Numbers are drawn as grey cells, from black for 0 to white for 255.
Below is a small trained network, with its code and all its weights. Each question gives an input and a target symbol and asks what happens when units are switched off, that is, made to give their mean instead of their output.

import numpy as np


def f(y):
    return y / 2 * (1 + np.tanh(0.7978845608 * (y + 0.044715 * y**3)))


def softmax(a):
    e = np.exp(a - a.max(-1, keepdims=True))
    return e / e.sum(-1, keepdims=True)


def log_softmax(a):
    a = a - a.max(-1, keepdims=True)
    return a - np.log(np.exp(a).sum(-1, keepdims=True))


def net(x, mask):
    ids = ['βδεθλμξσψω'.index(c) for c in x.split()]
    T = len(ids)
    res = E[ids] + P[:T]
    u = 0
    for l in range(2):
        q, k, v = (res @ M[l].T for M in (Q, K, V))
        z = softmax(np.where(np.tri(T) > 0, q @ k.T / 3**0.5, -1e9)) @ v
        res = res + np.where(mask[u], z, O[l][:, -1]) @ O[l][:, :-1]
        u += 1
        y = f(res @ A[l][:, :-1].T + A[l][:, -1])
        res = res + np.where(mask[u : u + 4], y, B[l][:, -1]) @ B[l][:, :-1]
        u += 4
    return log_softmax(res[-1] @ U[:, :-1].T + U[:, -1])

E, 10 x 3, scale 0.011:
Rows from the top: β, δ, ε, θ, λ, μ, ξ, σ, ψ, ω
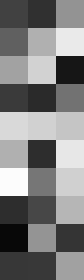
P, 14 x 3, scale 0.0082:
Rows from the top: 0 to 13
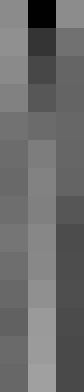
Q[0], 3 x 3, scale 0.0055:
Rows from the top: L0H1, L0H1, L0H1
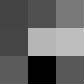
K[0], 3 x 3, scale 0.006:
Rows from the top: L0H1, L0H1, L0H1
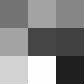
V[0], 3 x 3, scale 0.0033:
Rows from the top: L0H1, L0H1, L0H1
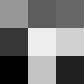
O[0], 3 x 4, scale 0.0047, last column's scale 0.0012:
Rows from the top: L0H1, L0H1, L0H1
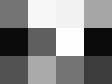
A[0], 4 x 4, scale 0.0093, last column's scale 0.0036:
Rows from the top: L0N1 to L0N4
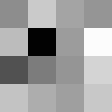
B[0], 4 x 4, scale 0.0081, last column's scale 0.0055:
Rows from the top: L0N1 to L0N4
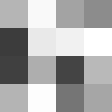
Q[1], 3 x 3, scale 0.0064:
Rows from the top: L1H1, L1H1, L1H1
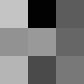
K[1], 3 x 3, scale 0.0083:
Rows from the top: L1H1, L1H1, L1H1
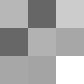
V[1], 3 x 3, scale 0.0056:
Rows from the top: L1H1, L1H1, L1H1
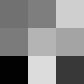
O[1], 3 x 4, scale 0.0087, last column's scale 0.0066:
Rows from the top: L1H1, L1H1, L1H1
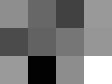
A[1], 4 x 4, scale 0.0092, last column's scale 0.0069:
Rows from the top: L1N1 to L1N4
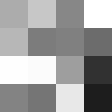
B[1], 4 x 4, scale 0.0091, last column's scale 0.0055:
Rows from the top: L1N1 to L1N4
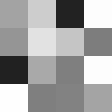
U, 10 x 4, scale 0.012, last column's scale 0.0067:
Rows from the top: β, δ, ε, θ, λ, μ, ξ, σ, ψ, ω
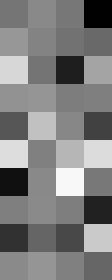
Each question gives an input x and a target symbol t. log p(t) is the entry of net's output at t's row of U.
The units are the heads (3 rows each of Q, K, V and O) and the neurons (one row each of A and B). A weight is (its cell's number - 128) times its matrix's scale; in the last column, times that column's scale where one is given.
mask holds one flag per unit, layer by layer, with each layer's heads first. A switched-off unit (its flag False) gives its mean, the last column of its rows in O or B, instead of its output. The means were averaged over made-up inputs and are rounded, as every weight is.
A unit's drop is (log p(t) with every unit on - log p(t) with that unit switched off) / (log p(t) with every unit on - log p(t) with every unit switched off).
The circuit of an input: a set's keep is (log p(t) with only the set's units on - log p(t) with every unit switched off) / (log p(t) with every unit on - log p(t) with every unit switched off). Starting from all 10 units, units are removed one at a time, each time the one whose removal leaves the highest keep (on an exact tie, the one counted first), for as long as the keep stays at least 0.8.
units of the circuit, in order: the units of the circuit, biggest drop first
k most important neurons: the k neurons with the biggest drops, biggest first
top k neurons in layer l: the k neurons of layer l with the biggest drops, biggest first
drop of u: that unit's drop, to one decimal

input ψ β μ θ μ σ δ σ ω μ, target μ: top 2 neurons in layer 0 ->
(L0N2 L0N3)
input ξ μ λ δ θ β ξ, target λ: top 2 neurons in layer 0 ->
(L0N4 L0N1)
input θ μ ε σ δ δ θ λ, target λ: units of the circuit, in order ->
(L1N3 L0N4 L1N1)
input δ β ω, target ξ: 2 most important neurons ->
(L1N1 L0N2)
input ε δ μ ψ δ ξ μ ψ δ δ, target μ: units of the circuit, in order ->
(L1H1 L1N3)
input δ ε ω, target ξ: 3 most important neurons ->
(L0N2 L1N1 L0N4)
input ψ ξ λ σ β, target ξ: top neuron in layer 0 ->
(L0N2)
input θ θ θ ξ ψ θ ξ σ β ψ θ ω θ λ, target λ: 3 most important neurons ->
(L1N3 L0N4 L0N1)
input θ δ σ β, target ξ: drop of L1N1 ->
0.6
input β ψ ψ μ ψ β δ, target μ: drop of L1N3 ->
0.3
